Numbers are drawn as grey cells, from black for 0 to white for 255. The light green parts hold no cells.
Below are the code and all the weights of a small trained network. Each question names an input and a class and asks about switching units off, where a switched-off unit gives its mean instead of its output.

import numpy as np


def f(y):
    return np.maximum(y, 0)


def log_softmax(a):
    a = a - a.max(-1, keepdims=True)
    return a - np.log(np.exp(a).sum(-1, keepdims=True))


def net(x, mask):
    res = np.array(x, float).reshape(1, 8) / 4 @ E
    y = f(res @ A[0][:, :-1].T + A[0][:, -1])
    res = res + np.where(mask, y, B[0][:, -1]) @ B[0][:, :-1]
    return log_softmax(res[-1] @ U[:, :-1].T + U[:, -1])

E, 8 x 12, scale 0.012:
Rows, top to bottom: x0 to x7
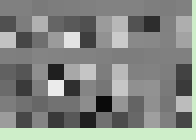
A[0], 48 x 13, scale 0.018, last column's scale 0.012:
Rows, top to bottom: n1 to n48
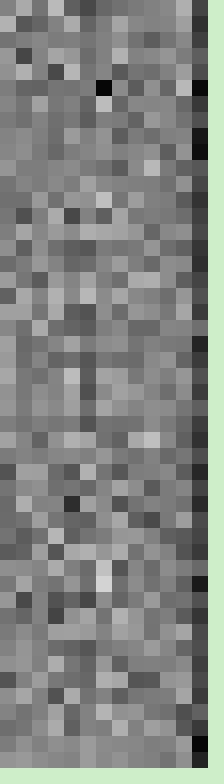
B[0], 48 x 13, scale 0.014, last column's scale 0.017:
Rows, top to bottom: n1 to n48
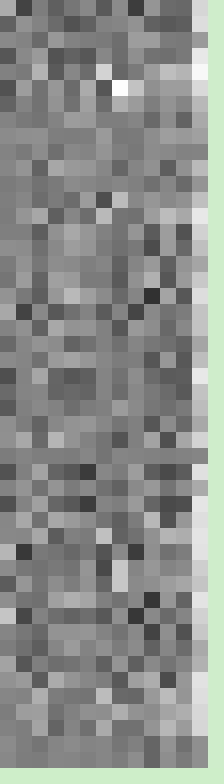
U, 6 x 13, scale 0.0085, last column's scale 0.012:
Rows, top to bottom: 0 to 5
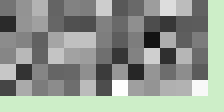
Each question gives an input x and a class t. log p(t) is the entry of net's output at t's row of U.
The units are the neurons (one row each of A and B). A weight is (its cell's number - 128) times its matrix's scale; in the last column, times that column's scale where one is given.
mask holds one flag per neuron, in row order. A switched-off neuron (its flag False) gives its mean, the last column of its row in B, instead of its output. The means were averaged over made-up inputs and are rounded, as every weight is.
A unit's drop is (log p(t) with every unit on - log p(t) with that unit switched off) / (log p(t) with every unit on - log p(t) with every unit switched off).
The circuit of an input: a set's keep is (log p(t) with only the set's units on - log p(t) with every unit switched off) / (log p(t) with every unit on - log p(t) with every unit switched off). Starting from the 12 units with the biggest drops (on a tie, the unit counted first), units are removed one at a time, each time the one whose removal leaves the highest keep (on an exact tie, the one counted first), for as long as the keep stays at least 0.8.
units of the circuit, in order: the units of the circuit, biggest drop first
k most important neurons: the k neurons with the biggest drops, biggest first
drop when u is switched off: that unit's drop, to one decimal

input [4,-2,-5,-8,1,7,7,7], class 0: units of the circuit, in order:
(n14)
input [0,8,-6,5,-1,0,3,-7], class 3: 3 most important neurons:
(n43, n33, n38)
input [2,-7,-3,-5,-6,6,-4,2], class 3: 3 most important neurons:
(n18, n28, n11)
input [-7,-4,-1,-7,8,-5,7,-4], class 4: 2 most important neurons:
(n39, n35)
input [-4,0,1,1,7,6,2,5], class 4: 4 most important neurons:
(n39, n35, n5, n44)
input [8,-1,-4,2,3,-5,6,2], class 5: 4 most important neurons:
(n6, n34, n14, n46)
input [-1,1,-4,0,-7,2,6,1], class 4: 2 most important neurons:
(n1, n20)
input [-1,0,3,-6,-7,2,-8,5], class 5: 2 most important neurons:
(n7, n37)
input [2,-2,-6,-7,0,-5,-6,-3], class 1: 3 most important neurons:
(n30, n32, n6)
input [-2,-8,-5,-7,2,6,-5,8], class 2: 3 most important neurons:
(n38, n16, n23)
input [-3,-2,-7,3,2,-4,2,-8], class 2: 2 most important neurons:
(n19, n15)
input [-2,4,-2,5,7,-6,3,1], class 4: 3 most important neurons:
(n39, n35, n14)
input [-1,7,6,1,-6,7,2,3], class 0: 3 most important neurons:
(n14, n34, n46)
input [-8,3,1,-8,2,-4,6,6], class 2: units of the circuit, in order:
(n38)
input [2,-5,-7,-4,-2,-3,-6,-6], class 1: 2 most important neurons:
(n32, n30)
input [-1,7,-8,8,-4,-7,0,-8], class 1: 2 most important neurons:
(n32, n30)
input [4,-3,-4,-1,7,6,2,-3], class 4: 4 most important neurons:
(n35, n39, n5, n44)
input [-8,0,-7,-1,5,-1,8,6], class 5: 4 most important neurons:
(n6, n24, n4, n2)
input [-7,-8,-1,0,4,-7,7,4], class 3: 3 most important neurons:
(n28, n11, n14)
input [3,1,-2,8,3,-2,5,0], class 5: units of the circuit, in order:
(n6)
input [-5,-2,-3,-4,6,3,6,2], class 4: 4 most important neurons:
(n39, n35, n37, n45)
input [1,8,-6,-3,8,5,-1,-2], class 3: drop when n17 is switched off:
0.2
